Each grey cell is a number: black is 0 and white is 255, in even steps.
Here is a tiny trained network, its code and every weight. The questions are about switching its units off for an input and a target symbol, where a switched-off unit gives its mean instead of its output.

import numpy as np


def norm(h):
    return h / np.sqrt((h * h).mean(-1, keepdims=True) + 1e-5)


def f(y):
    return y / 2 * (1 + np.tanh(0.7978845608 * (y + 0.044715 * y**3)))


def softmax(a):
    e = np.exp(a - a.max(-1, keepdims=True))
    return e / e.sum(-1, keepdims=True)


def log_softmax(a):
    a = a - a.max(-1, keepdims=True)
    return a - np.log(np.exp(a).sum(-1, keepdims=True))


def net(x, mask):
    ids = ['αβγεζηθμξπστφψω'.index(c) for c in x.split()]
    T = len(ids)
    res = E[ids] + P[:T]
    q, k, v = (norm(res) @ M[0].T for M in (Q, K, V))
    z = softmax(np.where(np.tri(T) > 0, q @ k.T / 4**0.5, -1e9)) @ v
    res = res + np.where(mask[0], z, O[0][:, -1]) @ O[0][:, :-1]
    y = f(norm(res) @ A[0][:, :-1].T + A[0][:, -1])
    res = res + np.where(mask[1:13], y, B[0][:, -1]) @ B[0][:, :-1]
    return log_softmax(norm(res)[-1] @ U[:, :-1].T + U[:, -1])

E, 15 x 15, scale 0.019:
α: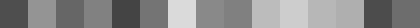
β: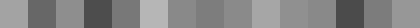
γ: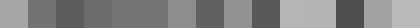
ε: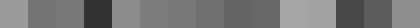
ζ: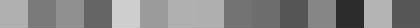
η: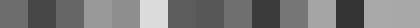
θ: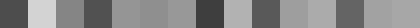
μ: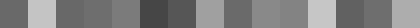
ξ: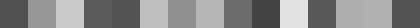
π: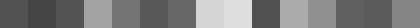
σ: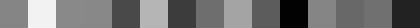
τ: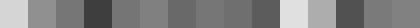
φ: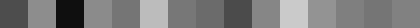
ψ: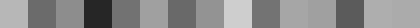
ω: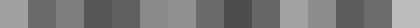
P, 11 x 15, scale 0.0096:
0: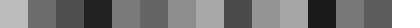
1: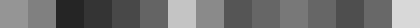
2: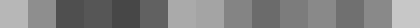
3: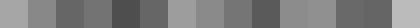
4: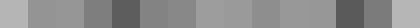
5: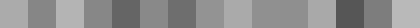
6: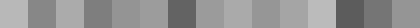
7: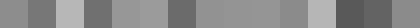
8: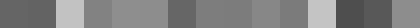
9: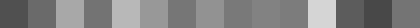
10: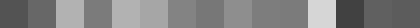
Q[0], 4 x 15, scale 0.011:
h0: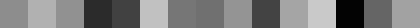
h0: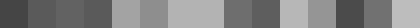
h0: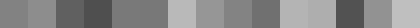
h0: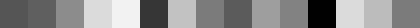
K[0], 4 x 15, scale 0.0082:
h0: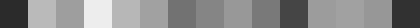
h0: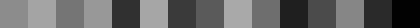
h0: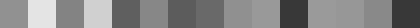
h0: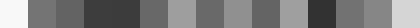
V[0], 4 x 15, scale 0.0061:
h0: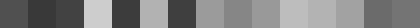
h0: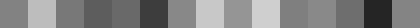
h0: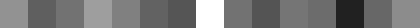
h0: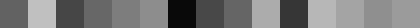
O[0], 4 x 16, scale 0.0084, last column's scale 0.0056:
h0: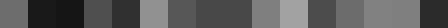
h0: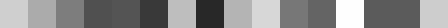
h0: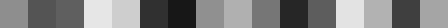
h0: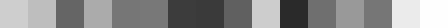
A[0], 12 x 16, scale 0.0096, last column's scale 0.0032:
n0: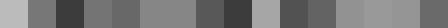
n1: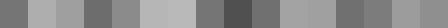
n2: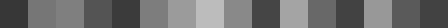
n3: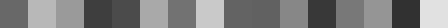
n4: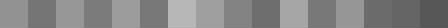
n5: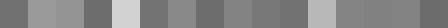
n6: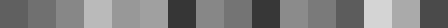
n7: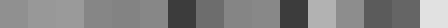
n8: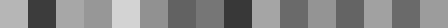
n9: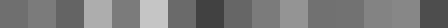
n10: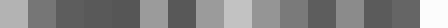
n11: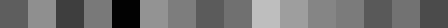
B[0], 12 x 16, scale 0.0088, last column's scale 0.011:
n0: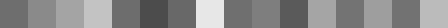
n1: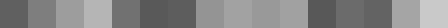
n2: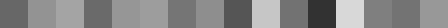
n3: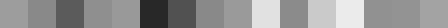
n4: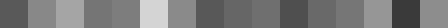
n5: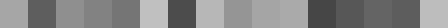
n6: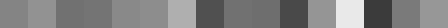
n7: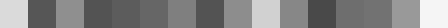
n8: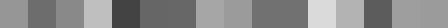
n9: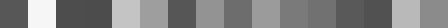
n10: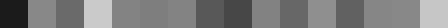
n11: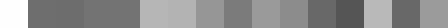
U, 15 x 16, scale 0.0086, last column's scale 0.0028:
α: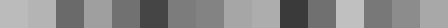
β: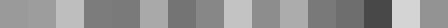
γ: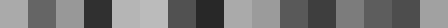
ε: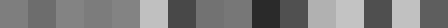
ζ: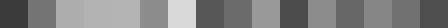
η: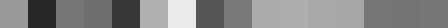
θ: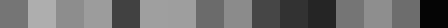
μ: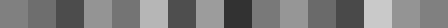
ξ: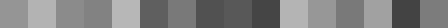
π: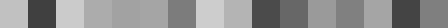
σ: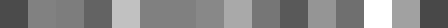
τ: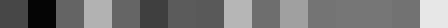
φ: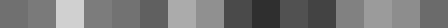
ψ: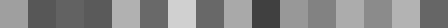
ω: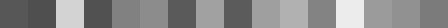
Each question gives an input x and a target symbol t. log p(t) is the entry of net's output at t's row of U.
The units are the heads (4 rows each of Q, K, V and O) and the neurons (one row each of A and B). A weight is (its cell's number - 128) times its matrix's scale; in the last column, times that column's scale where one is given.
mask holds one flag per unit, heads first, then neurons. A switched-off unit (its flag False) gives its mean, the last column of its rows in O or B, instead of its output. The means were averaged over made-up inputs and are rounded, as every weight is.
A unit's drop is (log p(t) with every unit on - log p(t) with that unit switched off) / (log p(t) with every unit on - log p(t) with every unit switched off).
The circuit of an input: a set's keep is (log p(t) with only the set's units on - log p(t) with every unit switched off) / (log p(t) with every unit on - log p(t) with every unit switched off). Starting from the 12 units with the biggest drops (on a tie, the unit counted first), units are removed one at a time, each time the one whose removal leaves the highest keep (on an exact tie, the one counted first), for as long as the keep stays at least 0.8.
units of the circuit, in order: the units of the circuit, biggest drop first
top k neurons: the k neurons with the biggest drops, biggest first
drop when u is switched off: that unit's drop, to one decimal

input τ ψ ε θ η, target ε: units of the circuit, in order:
[n6, h0]
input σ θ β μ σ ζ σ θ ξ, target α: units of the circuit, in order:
[n3]
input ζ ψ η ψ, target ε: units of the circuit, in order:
[h0, n6]
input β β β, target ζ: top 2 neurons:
[n10, n7]
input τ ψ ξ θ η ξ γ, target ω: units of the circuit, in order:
[h0, n2]
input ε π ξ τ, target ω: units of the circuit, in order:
[h0, n2]
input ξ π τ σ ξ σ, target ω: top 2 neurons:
[n2, n3]
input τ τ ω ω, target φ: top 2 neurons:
[n7, n4]
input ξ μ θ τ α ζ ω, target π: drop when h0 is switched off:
0.7
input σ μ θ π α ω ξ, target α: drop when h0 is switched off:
0.4
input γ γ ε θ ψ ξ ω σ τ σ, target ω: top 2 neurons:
[n3, n2]
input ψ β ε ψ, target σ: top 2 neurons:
[n10, n7]
